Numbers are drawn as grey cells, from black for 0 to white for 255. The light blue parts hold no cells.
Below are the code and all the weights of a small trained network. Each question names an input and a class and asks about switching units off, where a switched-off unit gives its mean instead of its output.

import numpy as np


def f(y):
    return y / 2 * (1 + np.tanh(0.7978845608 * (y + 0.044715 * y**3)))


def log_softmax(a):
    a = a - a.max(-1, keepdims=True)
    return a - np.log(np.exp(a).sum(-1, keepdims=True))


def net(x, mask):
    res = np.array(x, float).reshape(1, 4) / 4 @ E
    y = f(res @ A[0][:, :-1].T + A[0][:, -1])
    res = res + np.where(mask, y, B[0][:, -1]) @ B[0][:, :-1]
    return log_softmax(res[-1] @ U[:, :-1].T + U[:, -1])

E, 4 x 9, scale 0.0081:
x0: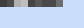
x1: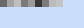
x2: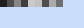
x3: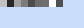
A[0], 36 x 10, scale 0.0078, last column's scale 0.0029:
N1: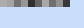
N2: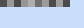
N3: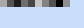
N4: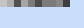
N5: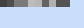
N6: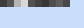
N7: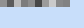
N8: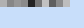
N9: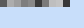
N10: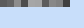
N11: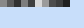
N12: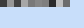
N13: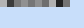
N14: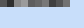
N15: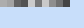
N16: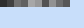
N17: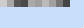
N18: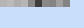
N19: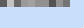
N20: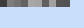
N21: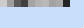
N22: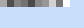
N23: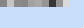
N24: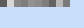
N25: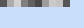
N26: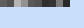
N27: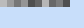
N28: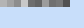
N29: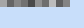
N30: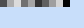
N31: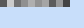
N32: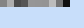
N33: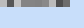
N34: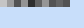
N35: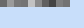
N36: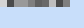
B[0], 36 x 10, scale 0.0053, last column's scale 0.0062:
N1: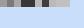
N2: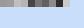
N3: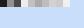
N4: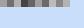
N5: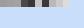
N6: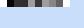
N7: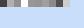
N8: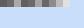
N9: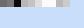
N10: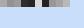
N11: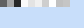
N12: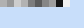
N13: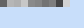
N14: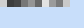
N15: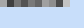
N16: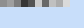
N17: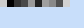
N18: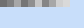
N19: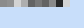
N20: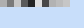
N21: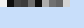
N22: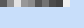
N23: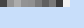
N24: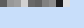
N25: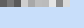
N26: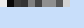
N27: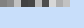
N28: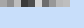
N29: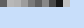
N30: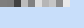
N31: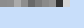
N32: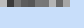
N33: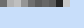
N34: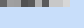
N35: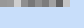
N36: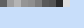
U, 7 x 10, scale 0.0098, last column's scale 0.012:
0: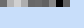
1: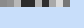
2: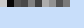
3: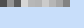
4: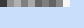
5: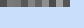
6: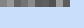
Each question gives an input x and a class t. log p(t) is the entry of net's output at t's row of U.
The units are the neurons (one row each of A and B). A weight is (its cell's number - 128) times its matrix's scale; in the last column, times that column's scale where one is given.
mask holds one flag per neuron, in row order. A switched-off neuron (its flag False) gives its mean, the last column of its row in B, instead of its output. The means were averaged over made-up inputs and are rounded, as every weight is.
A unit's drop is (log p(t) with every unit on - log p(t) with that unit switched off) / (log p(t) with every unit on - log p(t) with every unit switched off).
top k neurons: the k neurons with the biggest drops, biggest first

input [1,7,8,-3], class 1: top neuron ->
N10
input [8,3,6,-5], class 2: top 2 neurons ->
N6, N26
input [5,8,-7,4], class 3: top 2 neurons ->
N25, N9
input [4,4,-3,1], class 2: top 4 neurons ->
N6, N3, N11, N26
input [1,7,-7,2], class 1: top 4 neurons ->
N1, N28, N27, N3
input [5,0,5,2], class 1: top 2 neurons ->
N5, N16
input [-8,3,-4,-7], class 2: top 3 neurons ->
N21, N17, N15
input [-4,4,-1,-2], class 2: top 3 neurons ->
N3, N11, N21
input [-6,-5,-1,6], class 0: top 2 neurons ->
N13, N22
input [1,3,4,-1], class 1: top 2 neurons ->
N3, N11
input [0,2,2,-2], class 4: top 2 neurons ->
N11, N3
